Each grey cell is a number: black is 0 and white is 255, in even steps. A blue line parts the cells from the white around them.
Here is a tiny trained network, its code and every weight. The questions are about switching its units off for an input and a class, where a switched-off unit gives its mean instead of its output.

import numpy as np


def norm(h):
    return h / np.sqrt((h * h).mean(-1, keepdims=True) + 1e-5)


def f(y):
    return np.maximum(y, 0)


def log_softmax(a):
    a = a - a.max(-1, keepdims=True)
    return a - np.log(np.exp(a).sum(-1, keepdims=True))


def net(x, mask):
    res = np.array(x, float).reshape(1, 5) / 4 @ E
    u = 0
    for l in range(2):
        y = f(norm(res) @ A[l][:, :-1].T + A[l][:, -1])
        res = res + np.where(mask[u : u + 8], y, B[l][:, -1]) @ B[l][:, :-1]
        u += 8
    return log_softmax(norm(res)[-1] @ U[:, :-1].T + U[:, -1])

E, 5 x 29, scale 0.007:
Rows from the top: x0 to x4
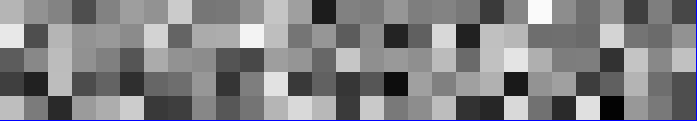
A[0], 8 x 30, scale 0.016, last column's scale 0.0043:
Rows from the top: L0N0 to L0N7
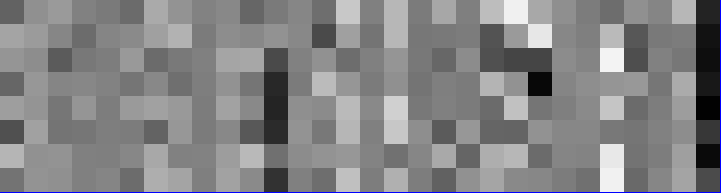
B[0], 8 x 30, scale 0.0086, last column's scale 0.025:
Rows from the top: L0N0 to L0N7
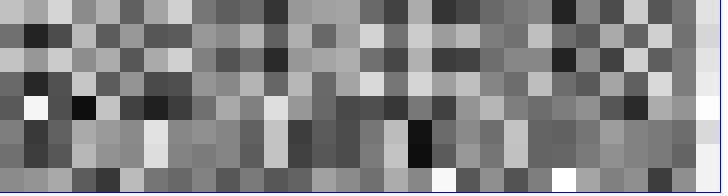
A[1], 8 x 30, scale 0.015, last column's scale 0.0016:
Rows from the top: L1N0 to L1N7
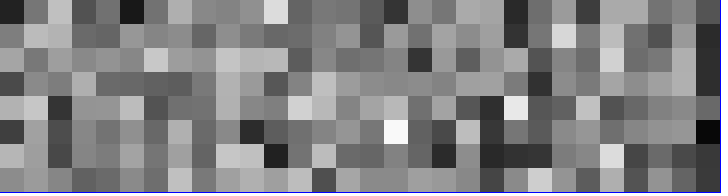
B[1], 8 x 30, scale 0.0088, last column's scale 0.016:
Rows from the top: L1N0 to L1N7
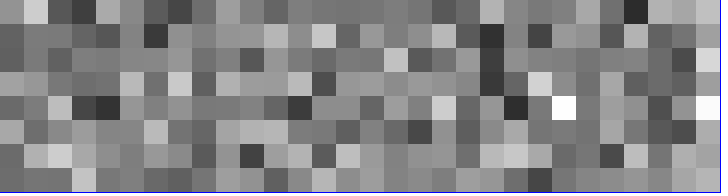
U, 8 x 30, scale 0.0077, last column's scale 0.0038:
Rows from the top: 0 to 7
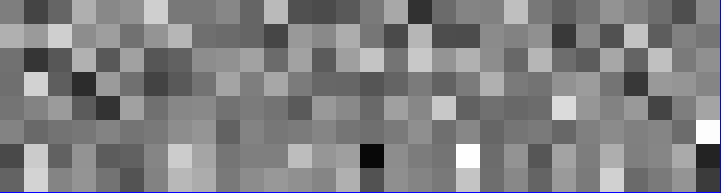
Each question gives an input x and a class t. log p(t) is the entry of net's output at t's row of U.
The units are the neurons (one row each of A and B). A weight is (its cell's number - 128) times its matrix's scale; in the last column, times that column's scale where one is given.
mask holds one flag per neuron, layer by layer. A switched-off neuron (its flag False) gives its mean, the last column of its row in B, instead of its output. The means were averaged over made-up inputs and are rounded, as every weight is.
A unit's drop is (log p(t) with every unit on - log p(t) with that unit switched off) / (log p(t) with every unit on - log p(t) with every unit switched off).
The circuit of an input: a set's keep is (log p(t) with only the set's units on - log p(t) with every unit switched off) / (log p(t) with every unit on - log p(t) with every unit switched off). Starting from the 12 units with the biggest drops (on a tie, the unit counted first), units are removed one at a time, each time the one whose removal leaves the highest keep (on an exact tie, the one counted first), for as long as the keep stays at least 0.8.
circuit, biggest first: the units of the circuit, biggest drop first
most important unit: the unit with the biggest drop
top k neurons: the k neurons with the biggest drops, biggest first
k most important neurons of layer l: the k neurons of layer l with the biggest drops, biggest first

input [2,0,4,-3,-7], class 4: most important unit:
L0N7
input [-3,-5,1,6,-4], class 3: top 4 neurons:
L1N0; L0N6; L0N7; L0N1
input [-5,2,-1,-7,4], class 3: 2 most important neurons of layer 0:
L0N4; L0N1
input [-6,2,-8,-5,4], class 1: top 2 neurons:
L0N2; L0N1
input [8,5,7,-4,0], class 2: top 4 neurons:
L0N1; L0N2; L0N5; L1N7
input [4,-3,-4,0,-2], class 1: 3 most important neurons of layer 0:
L0N2; L0N3; L0N6
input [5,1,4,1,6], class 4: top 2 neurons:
L0N3; L0N2
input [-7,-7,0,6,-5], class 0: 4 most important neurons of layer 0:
L0N5; L0N4; L0N1; L0N7
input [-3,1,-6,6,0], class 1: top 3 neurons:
L0N4; L0N2; L0N7
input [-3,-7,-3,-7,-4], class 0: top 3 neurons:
L0N5; L1N5; L1N0
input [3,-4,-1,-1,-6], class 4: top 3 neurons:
L0N7; L0N6; L0N3
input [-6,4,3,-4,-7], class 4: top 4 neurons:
L0N7; L0N1; L1N1; L0N0
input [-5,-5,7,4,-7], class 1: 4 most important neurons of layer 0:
L0N0; L0N4; L0N6; L0N1
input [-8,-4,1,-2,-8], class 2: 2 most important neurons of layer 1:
L1N4; L1N3
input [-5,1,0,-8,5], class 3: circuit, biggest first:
L0N4
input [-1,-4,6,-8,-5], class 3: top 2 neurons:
L0N4; L0N2
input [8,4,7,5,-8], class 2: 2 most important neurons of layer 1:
L1N4; L1N7
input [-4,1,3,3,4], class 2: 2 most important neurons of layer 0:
L0N4; L0N2
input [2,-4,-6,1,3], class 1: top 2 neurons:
L0N2; L0N6
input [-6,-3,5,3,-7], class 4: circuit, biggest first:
L0N7
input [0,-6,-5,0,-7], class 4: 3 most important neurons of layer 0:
L0N7; L0N6; L0N0
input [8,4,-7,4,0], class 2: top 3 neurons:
L0N1; L0N0; L1N7
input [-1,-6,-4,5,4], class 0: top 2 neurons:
L0N4; L0N7
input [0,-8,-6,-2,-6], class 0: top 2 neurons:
L0N5; L0N0
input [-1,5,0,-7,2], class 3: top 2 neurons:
L0N4; L0N5
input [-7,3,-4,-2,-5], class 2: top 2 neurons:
L0N3; L0N0
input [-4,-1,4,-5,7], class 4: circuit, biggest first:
L1N4
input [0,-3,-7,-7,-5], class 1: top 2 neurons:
L0N2; L1N0
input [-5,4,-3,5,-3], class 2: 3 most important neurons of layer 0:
L0N4; L0N5; L0N0
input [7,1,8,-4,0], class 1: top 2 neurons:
L0N0; L0N3
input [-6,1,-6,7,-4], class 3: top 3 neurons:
L1N0; L0N0; L0N1
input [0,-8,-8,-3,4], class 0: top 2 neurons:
L0N5; L0N0
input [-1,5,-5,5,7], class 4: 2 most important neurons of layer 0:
L0N4; L0N3
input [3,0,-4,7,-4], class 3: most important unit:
L1N0
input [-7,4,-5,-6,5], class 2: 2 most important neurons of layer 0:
L0N3; L0N0
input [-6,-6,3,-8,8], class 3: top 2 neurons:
L0N4; L0N7
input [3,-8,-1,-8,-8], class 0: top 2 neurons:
L0N5; L1N5
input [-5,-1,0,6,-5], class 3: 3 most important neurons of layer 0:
L0N1; L0N7; L0N6
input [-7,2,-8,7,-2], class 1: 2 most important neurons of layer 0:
L0N4; L0N2
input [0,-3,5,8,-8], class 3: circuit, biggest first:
L1N0
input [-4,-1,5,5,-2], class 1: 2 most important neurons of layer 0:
L0N4; L0N0
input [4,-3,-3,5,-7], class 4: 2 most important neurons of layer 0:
L0N4; L0N3
